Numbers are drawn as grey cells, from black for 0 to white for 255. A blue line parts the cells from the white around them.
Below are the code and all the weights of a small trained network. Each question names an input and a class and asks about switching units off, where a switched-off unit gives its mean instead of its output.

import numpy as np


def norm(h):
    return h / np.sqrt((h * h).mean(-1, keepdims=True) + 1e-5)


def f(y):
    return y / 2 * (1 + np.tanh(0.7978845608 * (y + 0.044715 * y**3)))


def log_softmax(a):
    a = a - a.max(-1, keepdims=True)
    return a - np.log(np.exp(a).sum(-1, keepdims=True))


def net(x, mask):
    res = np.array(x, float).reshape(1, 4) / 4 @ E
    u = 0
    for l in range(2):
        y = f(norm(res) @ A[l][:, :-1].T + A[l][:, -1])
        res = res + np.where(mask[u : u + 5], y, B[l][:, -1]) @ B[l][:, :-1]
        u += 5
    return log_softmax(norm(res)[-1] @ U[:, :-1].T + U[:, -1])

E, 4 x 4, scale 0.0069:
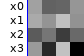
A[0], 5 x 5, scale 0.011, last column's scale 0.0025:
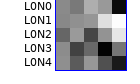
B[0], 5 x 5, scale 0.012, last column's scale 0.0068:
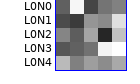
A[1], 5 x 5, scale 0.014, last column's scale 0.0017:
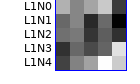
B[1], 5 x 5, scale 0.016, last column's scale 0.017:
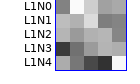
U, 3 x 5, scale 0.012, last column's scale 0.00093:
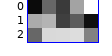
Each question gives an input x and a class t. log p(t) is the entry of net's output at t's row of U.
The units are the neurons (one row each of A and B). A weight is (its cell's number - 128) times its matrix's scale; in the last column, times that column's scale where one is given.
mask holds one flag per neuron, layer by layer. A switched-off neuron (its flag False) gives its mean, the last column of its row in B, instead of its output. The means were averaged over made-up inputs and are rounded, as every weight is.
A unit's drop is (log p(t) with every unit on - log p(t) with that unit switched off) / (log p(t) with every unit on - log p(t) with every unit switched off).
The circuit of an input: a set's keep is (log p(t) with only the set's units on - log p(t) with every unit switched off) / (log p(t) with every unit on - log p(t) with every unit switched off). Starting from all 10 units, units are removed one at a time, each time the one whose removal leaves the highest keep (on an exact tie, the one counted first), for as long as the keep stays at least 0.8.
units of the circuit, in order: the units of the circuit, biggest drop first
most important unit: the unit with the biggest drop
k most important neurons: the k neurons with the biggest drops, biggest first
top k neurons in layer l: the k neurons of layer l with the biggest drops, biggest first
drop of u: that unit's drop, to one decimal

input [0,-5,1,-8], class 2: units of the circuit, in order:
L0N2; L0N3; L1N4
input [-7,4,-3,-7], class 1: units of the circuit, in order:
L1N4
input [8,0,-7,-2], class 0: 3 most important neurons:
L0N1; L0N4; L1N1
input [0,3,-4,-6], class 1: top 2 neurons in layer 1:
L1N4; L1N3
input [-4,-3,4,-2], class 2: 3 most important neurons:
L1N4; L1N2; L0N1
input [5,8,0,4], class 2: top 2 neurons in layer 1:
L1N0; L1N4
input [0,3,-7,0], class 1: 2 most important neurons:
L0N1; L0N2
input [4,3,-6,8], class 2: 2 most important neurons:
L1N0; L1N4
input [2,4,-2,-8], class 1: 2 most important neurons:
L1N4; L0N3
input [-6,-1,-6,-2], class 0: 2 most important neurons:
L0N1; L0N4
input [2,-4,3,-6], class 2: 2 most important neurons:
L0N3; L1N4
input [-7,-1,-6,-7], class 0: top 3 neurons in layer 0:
L0N1; L0N4; L0N2
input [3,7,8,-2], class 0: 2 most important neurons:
L1N0; L1N4
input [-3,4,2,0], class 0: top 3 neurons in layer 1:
L1N0; L1N4; L1N1
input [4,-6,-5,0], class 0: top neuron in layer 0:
L0N3
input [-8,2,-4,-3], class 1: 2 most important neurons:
L1N4; L0N2
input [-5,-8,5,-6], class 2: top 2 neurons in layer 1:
L1N1; L1N2
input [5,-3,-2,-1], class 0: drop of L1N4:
0.2
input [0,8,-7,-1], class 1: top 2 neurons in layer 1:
L1N4; L1N3
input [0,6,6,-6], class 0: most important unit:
L0N2
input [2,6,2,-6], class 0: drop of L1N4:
-0.1
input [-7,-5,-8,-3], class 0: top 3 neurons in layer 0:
L0N1; L0N4; L0N3
